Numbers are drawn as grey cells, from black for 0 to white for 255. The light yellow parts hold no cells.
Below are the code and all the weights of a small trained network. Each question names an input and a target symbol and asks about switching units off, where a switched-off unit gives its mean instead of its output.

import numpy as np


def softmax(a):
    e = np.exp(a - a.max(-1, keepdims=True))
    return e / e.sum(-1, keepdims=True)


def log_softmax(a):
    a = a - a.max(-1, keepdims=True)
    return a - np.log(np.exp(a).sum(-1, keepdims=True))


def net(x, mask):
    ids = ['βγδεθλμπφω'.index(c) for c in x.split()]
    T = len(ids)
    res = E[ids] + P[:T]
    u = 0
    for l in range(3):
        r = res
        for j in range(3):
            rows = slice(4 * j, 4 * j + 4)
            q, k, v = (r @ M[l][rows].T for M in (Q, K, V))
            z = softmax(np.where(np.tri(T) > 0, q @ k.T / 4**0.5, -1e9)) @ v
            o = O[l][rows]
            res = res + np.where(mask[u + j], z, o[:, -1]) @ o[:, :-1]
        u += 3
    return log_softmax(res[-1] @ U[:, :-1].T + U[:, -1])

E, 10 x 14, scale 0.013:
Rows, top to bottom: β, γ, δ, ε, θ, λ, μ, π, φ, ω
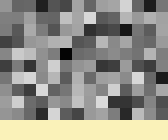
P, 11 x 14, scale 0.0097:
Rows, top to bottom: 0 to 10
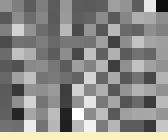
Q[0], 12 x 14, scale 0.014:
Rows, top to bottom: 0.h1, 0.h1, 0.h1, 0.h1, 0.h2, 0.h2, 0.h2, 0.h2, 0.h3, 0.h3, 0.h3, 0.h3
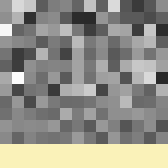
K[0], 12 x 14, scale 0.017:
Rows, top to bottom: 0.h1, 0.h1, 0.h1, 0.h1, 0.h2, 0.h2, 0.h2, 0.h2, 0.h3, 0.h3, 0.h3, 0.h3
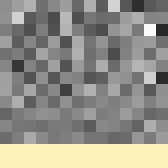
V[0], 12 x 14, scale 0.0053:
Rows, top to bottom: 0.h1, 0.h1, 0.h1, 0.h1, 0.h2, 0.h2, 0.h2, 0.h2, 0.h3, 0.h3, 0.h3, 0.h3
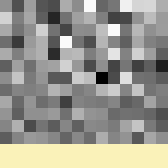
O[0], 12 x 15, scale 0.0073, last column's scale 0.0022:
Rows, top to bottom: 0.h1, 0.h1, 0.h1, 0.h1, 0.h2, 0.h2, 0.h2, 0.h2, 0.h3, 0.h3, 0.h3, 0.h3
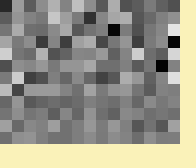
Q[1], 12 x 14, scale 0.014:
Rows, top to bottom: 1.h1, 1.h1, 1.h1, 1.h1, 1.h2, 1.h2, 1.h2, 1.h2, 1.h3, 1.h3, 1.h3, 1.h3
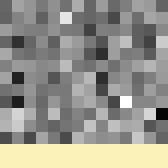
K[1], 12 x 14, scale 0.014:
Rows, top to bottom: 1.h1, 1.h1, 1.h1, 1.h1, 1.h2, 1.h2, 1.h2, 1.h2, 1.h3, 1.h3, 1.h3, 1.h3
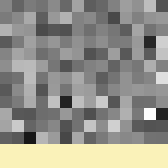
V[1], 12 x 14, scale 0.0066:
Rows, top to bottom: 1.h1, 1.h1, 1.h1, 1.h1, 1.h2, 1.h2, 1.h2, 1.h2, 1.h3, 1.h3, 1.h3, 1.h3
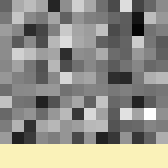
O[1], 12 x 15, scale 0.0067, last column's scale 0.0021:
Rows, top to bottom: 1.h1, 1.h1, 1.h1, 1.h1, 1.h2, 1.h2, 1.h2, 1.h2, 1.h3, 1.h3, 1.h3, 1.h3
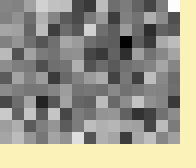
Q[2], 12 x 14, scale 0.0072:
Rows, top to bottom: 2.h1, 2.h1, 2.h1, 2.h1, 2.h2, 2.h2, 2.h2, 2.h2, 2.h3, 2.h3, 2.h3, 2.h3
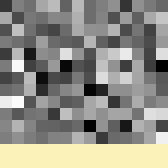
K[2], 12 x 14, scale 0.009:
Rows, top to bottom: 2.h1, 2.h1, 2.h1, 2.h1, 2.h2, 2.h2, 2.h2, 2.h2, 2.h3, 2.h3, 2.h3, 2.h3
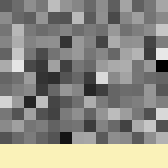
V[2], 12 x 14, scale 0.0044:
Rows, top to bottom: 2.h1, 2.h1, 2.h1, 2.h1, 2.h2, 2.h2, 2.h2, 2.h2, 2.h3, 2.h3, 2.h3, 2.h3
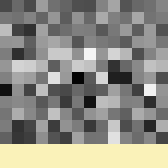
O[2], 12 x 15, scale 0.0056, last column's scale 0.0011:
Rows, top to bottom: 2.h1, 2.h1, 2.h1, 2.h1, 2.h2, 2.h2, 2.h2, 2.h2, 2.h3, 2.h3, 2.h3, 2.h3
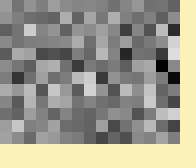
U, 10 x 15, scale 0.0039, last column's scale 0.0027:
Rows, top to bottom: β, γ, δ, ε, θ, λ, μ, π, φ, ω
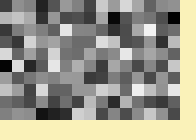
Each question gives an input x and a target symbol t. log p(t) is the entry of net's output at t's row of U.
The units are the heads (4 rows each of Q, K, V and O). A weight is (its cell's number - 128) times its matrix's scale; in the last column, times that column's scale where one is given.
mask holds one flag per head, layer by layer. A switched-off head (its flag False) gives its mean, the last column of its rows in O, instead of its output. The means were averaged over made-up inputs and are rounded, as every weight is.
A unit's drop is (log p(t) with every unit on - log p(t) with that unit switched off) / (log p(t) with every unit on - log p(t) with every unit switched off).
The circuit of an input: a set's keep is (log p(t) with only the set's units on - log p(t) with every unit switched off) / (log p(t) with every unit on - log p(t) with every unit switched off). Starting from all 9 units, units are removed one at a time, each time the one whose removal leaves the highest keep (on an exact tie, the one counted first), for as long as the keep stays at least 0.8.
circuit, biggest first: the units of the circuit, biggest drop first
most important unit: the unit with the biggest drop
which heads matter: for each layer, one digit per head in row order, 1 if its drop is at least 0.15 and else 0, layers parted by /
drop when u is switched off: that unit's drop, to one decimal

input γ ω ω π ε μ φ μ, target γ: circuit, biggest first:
0.h1, 1.h2, 2.h2, 1.h3
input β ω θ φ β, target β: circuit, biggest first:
2.h2, 1.h3, 1.h2
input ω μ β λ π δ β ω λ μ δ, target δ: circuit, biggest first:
1.h3, 2.h2
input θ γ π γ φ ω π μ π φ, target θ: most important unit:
2.h2
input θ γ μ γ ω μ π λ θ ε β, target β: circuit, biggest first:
1.h3, 2.h2
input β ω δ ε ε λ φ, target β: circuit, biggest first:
2.h2, 1.h3, 1.h2, 0.h1
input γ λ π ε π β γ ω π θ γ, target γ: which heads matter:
100 / 101 / 000
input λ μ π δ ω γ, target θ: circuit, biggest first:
0.h1, 2.h2, 1.h3
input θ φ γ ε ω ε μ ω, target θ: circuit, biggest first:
2.h2, 1.h1
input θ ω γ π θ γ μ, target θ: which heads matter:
000 / 100 / 010
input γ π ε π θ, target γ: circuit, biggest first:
0.h1, 2.h2, 1.h2
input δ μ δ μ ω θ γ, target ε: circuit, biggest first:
0.h2, 1.h3, 2.h2
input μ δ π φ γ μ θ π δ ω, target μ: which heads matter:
010 / 010 / 010
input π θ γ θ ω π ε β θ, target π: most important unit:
0.h1
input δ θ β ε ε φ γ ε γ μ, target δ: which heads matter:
100 / 001 / 000
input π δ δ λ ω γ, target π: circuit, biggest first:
1.h3, 0.h1
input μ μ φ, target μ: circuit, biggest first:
1.h2, 2.h2, 0.h2
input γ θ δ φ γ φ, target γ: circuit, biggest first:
1.h2, 2.h2, 0.h1, 1.h3
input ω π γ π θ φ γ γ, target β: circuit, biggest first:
1.h3, 0.h1, 2.h2
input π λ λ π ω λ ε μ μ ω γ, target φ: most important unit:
1.h3
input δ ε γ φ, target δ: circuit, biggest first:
1.h3, 1.h2
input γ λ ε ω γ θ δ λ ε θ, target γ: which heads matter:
100 / 010 / 010
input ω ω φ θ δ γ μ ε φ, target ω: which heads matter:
000 / 100 / 000
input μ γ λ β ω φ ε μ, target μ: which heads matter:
010 / 010 / 010
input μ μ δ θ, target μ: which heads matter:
010 / 010 / 010
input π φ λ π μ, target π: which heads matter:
110 / 001 / 000
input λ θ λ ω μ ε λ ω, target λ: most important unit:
0.h2
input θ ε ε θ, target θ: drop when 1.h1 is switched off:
0.3
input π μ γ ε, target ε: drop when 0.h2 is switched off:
0.6
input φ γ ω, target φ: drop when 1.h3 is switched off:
0.2
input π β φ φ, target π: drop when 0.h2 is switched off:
0.2
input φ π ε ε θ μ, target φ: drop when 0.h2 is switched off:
0.2
